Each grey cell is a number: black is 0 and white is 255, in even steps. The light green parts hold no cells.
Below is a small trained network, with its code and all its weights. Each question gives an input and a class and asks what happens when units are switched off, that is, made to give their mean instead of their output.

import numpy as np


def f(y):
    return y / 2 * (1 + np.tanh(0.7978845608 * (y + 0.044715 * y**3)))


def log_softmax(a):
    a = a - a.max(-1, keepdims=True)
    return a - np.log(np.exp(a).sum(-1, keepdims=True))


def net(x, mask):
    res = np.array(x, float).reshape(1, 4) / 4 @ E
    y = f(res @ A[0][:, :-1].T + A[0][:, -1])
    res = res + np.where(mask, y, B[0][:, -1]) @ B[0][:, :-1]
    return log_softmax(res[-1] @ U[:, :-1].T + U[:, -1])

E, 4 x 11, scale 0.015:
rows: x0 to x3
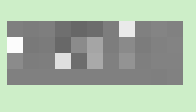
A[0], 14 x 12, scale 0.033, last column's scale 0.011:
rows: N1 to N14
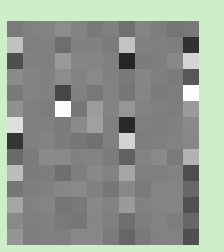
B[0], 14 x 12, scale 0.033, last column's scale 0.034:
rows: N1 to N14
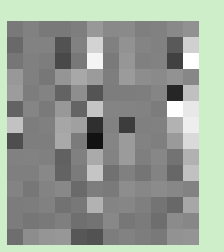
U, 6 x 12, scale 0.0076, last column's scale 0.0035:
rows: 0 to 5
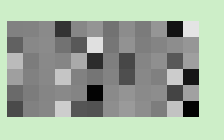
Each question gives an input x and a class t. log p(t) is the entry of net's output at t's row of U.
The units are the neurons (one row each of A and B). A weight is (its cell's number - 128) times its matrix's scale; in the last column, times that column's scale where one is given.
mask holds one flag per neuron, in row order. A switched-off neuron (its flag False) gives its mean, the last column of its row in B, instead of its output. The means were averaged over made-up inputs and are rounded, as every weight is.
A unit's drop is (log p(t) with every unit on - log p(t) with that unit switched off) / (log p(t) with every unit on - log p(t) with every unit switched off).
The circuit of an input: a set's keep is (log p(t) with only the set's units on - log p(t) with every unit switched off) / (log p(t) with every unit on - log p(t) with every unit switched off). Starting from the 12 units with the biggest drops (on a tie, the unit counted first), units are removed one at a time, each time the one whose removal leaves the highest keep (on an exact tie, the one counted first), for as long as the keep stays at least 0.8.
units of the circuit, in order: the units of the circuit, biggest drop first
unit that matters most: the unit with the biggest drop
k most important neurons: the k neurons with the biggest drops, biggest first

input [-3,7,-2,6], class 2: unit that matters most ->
N7
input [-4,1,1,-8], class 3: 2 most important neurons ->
[N7, N2]
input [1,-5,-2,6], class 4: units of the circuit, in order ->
[N8, N6]
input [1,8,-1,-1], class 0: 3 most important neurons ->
[N2, N10, N6]
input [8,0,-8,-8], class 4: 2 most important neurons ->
[N8, N3]
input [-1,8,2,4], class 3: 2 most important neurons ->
[N7, N3]
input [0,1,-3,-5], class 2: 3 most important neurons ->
[N3, N2, N8]
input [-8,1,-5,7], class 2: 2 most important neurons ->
[N7, N2]
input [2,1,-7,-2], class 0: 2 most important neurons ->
[N7, N8]
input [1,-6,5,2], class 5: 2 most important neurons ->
[N8, N2]
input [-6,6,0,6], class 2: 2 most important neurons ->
[N6, N7]
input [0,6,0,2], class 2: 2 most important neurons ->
[N7, N3]
